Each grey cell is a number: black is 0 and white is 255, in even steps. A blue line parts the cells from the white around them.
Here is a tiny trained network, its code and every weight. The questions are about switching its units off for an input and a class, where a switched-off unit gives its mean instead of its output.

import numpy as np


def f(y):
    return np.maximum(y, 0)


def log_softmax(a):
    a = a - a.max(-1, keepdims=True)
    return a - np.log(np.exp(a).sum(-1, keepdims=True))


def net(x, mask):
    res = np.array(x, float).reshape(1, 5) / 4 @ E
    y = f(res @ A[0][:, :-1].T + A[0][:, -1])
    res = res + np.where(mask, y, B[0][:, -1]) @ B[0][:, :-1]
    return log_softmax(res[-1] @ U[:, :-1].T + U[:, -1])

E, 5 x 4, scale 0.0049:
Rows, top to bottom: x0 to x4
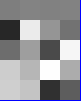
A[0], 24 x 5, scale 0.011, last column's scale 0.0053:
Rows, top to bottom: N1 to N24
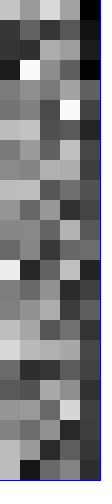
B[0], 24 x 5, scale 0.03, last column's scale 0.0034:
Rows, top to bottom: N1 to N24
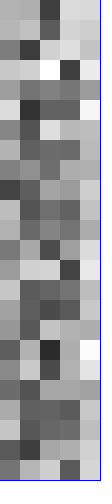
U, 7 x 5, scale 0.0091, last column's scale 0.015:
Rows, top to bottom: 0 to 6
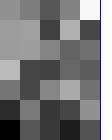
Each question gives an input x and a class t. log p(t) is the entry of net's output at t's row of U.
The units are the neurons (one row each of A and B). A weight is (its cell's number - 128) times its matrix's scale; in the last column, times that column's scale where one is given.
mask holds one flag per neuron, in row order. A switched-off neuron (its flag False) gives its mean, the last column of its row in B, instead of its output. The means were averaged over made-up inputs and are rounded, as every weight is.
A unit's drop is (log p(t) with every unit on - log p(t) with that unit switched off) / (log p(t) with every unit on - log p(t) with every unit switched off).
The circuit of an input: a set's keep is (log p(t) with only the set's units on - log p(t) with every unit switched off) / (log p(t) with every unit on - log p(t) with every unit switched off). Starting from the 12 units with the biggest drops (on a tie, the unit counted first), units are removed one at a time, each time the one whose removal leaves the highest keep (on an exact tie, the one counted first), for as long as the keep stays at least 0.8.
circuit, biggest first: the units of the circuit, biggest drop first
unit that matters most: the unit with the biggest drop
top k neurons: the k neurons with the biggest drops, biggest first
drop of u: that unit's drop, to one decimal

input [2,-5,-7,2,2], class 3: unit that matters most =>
N11
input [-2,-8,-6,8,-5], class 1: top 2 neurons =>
N1, N18
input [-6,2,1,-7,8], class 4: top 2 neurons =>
N23, N7
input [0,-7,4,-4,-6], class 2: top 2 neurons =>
N14, N24
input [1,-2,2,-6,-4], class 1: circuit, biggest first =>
N19, N2
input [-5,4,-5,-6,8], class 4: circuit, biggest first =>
N23, N7
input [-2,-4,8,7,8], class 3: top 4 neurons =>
N6, N21, N8, N12
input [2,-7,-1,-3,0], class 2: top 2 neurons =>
N14, N24
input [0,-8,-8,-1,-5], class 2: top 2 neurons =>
N24, N14
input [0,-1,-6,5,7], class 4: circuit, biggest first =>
N7, N10
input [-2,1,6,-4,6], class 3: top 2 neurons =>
N6, N8
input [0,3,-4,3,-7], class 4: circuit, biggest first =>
N3, N20
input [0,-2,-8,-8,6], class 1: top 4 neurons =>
N19, N2, N13, N6
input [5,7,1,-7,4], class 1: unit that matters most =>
N2
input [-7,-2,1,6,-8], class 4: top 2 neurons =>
N3, N20
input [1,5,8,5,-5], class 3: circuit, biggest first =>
N6, N21
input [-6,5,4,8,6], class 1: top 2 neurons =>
N18, N1
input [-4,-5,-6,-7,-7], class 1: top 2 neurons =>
N19, N2
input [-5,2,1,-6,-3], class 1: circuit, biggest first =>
N2, N19
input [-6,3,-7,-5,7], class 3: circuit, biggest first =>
N22
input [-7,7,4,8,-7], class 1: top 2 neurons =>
N1, N18
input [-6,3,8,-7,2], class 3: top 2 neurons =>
N6, N8
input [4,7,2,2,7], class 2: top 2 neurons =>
N4, N3
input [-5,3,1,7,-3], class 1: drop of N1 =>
0.3
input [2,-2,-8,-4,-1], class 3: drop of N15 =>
0.2
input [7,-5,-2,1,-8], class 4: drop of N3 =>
0.4
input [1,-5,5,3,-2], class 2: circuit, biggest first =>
N14
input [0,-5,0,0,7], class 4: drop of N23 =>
0.2
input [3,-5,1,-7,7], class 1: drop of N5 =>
0.0
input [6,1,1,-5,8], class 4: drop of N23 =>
0.2
